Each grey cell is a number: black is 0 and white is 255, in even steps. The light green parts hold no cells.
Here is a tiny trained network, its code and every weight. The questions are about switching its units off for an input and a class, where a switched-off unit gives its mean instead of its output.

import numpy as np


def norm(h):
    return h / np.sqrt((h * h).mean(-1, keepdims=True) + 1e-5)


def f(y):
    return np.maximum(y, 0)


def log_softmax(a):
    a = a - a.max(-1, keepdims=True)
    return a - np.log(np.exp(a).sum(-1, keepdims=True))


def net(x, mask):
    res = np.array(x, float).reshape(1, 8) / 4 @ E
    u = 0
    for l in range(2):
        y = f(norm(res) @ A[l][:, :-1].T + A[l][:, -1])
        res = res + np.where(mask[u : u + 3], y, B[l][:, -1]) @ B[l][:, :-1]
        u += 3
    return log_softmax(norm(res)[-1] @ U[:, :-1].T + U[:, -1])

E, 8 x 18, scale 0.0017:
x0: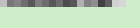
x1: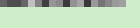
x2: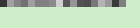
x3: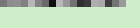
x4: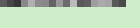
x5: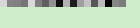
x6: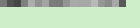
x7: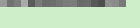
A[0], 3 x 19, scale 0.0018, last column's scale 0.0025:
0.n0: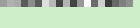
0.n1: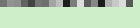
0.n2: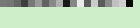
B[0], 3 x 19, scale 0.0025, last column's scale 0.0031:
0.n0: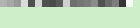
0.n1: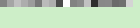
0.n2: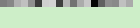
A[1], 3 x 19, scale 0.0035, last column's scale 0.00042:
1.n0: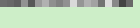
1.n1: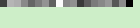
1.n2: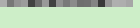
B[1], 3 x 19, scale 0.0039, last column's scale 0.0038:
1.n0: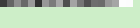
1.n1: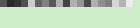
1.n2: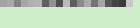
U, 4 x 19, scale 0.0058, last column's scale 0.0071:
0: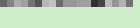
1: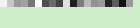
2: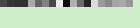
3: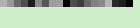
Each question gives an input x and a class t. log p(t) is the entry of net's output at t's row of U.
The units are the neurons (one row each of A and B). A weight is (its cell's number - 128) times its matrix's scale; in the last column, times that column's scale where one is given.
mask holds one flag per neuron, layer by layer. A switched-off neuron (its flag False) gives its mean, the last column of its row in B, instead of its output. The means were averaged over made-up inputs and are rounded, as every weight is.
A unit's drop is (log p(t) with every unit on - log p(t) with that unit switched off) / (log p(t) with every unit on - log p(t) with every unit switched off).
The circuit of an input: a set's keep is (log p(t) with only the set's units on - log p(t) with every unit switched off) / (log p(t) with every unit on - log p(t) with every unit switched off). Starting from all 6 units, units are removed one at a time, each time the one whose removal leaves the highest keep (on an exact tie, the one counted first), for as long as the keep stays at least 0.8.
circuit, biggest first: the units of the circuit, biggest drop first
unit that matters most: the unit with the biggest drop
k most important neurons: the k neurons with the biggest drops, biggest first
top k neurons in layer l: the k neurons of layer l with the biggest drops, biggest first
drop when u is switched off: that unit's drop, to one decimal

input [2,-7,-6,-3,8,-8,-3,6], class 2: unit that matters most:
1.n0
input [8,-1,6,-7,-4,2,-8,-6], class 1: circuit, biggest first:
1.n0; 1.n1
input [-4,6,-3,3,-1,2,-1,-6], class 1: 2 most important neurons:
1.n0; 1.n1
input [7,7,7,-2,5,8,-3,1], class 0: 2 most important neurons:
1.n1; 0.n2
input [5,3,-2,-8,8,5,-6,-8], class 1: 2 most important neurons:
1.n0; 1.n1
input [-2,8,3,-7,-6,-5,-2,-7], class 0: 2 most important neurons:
0.n1; 0.n2
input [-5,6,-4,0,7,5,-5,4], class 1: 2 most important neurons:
1.n0; 1.n1
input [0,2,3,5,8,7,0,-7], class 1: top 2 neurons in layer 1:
1.n0; 1.n1
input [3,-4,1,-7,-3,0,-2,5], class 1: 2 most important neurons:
1.n2; 1.n1
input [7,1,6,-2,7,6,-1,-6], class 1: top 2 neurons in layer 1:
1.n0; 1.n1
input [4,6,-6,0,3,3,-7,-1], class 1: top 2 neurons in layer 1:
1.n0; 1.n1
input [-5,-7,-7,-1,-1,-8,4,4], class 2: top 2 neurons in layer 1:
1.n0; 1.n1
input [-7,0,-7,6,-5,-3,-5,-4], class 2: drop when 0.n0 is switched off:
0.0
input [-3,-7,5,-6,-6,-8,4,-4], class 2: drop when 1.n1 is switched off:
0.2
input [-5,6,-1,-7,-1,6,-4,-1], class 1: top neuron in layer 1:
1.n0
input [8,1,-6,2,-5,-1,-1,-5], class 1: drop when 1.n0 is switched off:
0.1
